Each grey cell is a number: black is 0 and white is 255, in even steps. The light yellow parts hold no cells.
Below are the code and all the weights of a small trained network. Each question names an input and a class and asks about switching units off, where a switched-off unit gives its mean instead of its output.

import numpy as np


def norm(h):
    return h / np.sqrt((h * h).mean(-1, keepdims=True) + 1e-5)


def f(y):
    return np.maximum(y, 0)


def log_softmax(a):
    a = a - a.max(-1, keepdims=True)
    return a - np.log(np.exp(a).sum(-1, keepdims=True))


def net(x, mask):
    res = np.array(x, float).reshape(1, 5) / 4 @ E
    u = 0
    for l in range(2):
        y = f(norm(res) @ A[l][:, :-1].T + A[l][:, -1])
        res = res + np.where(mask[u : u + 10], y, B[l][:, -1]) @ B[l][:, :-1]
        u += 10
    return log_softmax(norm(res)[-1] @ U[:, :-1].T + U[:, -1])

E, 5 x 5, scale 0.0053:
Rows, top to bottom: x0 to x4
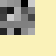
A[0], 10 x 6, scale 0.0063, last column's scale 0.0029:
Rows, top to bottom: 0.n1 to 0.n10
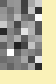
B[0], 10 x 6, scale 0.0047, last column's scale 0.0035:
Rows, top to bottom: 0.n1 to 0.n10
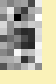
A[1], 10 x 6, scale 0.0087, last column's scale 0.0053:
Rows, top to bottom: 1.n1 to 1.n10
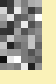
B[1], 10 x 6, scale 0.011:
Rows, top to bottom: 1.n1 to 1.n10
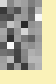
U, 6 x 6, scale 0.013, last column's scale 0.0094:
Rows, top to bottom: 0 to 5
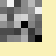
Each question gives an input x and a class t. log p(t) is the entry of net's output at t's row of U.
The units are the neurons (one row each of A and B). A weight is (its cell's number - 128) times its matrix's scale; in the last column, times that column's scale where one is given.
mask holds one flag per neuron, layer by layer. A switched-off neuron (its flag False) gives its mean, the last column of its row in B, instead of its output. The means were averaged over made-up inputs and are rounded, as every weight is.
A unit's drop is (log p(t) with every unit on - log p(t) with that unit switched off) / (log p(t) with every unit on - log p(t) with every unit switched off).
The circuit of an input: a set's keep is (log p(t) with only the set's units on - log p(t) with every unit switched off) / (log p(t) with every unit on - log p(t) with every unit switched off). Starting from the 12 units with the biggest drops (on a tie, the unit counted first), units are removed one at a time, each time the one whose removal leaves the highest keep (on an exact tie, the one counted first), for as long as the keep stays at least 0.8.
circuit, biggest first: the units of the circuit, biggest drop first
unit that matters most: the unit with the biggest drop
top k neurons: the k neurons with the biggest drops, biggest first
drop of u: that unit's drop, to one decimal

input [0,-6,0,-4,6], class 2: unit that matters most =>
0.n8
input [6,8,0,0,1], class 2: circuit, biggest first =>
[1.n5, 1.n1]
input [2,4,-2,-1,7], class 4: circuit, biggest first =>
[0.n7, 1.n10, 1.n9]
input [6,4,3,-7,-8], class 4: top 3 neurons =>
[1.n2, 1.n10, 1.n4]
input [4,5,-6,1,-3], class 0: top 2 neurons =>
[1.n7, 1.n3]
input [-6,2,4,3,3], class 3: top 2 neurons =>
[1.n10, 0.n5]
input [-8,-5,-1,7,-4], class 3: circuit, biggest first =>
[1.n10, 1.n4]
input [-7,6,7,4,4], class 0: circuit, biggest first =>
[1.n3, 1.n9]
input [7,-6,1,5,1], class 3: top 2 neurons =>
[1.n5, 0.n7]
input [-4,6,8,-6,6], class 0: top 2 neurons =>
[1.n9, 1.n3]
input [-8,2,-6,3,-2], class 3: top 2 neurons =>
[1.n4, 1.n10]
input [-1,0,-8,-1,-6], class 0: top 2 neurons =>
[1.n7, 1.n3]
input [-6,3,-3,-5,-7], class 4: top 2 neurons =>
[1.n2, 0.n9]
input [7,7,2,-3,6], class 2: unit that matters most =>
1.n5
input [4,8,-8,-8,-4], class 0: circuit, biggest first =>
[1.n7, 1.n3]
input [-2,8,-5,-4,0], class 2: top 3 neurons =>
[1.n5, 1.n1, 1.n9]
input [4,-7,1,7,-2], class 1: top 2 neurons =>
[1.n3, 1.n1]
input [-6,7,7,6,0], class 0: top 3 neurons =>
[1.n9, 1.n3, 0.n9]
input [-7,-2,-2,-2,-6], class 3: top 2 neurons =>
[1.n10, 1.n4]
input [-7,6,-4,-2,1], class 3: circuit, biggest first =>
[1.n4]
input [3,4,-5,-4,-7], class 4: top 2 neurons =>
[1.n2, 1.n9]
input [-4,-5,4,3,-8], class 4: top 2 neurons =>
[1.n2, 1.n5]
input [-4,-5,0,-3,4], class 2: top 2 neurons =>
[0.n8, 1.n2]
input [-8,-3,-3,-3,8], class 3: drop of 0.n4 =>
0.0
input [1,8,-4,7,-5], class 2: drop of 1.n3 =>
0.1
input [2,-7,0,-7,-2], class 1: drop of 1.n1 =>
0.2
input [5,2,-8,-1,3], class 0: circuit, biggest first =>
[1.n7]
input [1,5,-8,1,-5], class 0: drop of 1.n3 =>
0.3
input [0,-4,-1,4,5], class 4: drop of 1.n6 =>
-0.1
